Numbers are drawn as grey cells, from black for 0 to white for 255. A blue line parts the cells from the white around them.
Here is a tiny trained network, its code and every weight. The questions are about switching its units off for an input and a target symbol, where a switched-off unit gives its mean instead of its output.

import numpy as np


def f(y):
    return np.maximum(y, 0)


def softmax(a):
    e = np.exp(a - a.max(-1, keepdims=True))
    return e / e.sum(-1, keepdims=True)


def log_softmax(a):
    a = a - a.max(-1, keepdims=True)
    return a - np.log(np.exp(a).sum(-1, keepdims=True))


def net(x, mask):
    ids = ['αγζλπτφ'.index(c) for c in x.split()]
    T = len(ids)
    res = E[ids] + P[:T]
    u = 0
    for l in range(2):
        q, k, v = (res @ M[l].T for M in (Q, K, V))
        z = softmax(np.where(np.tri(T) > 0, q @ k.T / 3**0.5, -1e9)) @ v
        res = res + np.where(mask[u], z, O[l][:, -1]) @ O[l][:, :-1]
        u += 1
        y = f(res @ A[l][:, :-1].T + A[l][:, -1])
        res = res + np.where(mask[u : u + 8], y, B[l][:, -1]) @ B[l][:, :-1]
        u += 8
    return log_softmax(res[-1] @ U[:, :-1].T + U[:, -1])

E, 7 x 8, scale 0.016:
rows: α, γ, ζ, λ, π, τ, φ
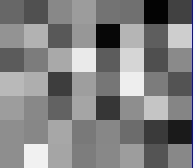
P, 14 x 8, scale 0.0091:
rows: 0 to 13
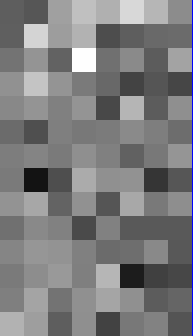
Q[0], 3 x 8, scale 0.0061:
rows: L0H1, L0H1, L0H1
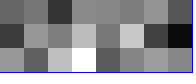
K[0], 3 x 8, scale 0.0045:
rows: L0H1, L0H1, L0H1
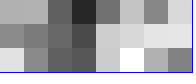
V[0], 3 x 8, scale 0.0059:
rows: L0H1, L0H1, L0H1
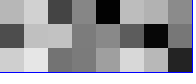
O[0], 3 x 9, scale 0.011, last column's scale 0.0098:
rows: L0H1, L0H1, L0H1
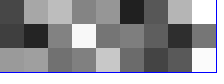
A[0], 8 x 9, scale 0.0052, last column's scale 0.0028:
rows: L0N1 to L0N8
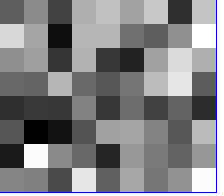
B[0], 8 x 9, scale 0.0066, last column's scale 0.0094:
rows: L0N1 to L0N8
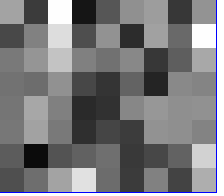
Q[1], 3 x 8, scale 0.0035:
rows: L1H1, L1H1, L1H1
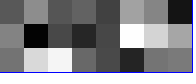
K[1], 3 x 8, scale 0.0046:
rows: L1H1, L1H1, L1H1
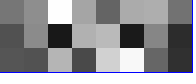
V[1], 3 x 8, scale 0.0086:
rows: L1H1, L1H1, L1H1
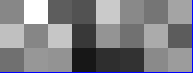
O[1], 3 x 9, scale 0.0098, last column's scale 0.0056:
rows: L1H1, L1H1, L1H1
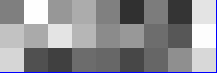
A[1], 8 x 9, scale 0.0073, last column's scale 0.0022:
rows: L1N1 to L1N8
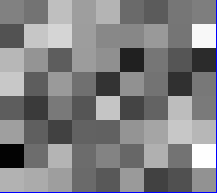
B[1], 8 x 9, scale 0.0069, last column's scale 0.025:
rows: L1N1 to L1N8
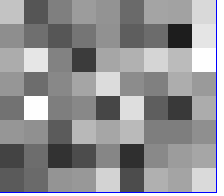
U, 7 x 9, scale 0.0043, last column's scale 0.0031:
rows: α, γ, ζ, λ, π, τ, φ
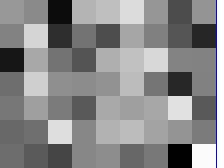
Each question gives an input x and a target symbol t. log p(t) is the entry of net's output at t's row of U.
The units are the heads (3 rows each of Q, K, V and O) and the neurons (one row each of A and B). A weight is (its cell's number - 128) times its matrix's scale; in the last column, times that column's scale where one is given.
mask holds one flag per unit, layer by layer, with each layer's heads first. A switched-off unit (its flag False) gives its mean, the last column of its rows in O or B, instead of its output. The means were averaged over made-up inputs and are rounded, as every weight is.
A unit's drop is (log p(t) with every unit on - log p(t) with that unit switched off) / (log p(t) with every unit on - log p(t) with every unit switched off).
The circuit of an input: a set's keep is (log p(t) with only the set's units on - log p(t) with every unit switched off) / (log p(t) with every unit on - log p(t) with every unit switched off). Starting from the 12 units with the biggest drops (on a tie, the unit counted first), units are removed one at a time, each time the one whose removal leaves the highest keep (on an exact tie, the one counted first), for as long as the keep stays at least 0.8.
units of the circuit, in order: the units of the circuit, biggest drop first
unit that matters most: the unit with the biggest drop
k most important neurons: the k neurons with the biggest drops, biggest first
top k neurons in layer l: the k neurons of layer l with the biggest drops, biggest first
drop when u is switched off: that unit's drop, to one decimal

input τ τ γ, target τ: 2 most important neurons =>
(L0N1 L1N2)
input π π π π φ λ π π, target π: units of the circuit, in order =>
(L0H1 L1H1 L1N3 L1N2)
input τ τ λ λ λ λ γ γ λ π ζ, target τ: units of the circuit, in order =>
(L0H1 L0N1 L1H1)
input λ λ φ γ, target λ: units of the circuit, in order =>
(L0H1 L1H1)
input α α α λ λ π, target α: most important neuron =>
(L1N6)
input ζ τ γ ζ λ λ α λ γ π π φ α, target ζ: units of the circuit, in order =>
(L1H1 L0H1)
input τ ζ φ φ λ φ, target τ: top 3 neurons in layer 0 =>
(L0N1 L0N7 L0N8)
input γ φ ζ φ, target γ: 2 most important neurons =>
(L1N5 L1N8)
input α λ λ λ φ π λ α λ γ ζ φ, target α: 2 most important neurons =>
(L0N1 L0N5)
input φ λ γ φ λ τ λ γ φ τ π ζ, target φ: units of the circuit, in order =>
(L1N3 L0H1 L1H1 L1N7)
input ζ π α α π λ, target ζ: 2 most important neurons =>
(L0N2 L1N2)
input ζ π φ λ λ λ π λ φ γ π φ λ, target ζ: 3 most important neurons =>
(L0N2 L0N1 L1N2)
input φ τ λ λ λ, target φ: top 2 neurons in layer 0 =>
(L0N2 L0N8)
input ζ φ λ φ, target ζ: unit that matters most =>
L1H1
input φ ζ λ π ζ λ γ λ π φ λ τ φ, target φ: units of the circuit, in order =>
(L1N3 L0H1 L1H1)
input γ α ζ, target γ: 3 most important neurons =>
(L1N5 L1N8 L0N4)
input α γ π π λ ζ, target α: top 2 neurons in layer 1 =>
(L1N6 L1N5)
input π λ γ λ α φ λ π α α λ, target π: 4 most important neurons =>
(L1N3 L1N2 L1N5 L0N4)
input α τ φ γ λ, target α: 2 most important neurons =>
(L1N6 L0N6)
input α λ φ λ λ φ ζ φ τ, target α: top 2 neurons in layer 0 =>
(L0N1 L0N5)
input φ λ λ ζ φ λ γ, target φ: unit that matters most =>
L1N3
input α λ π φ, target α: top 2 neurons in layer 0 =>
(L0N1 L0N6)
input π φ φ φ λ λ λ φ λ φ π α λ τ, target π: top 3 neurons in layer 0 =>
(L0N4 L0N3 L0N8)
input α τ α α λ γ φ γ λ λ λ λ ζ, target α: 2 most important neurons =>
(L0N1 L0N5)
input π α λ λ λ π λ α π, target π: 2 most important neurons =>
(L1N3 L1N5)
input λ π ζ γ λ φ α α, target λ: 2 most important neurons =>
(L1N3 L0N7)
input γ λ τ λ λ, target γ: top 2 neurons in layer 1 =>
(L1N5 L1N8)
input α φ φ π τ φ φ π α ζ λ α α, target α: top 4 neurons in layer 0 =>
(L0N1 L0N5 L0N6 L0N7)
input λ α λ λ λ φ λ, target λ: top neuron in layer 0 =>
(L0N7)
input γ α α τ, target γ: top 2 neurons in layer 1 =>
(L1N5 L1N8)
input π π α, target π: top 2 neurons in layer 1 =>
(L1N3 L1N2)
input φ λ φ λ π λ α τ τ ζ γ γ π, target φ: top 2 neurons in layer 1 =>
(L1N3 L1N5)
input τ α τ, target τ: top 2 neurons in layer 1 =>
(L1N2 L1N4)
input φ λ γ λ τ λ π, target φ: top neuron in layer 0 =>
(L0N3)
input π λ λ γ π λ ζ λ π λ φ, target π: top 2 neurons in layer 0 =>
(L0N4 L0N3)
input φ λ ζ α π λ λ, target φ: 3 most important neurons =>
(L1N3 L0N2 L1N5)
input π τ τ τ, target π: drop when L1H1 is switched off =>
0.4
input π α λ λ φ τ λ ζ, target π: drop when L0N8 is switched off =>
0.1
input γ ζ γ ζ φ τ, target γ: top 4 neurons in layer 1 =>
(L1N5 L1N8 L1N2 L1N1)
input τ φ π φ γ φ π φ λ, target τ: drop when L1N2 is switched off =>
0.3
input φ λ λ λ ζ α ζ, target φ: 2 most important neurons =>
(L1N3 L1N7)
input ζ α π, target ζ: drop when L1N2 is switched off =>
0.1
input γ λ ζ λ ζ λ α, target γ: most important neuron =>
(L1N5)
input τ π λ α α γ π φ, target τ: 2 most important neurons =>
(L0N1 L1N2)
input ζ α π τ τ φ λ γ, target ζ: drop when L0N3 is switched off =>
0.1
